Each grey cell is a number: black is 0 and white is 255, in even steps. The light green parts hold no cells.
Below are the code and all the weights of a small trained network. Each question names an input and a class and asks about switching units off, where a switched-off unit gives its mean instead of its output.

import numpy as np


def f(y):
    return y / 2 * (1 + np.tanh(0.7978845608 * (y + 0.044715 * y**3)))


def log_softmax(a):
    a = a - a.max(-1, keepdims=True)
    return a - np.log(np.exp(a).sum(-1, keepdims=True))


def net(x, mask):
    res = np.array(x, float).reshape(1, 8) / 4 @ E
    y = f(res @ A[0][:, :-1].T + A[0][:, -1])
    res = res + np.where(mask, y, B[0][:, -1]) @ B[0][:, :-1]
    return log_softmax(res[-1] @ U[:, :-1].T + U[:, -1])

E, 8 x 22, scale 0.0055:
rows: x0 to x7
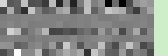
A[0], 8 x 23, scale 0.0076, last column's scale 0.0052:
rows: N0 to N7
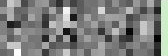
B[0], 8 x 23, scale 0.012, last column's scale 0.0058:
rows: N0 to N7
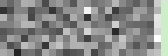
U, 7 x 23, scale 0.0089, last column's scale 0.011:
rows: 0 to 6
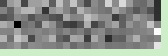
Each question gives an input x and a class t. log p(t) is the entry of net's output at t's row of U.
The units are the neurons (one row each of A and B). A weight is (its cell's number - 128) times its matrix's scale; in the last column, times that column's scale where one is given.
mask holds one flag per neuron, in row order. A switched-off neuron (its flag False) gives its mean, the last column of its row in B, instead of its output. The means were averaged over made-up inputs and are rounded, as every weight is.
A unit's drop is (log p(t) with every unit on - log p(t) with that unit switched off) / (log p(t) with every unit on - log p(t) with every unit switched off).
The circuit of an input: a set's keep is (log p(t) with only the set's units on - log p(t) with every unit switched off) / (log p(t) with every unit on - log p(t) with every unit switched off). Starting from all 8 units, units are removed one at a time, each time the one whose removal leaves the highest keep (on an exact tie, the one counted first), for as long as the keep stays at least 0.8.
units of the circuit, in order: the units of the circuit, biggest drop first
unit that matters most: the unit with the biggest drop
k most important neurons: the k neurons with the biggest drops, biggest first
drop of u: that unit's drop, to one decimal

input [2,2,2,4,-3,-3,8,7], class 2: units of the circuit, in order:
[N1]
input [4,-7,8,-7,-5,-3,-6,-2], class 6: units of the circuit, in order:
[N2 N5]
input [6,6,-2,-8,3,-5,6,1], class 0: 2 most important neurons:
[N5 N4]
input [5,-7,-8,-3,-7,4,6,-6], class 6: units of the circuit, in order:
[N5 N2]
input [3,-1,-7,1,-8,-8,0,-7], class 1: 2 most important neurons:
[N3 N7]
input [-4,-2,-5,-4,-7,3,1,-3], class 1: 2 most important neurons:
[N3 N5]
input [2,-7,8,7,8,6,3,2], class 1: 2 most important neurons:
[N6 N0]
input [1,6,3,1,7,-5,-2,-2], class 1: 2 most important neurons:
[N0 N6]
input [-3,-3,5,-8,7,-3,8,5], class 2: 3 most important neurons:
[N1 N3 N5]
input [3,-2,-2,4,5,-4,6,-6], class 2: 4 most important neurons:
[N1 N7 N3 N2]
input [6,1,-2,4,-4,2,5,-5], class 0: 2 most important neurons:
[N5 N7]
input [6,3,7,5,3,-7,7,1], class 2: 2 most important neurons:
[N1 N3]
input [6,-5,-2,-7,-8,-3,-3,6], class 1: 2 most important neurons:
[N3 N2]
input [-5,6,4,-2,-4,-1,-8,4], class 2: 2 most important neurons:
[N4 N5]
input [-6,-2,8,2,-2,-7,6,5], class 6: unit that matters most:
N5
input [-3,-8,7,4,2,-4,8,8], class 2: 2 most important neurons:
[N1 N2]
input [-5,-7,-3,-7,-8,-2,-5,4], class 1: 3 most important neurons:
[N3 N5 N2]
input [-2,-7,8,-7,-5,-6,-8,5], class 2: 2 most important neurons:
[N4 N2]
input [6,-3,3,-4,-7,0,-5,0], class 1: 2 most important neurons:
[N3 N2]
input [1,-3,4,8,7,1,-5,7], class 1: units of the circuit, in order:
[N6]
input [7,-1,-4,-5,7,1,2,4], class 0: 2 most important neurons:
[N5 N3]
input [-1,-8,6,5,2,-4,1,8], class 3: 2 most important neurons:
[N7 N2]
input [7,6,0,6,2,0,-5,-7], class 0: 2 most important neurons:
[N5 N7]
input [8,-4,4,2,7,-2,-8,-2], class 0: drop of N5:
1.2
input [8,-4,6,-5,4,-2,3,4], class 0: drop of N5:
0.8
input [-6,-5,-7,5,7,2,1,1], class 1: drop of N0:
0.2
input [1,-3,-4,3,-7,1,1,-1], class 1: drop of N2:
0.1
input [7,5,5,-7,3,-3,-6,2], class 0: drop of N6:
0.0
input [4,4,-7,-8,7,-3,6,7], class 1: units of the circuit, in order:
[N0]
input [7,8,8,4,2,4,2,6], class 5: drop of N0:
-0.1
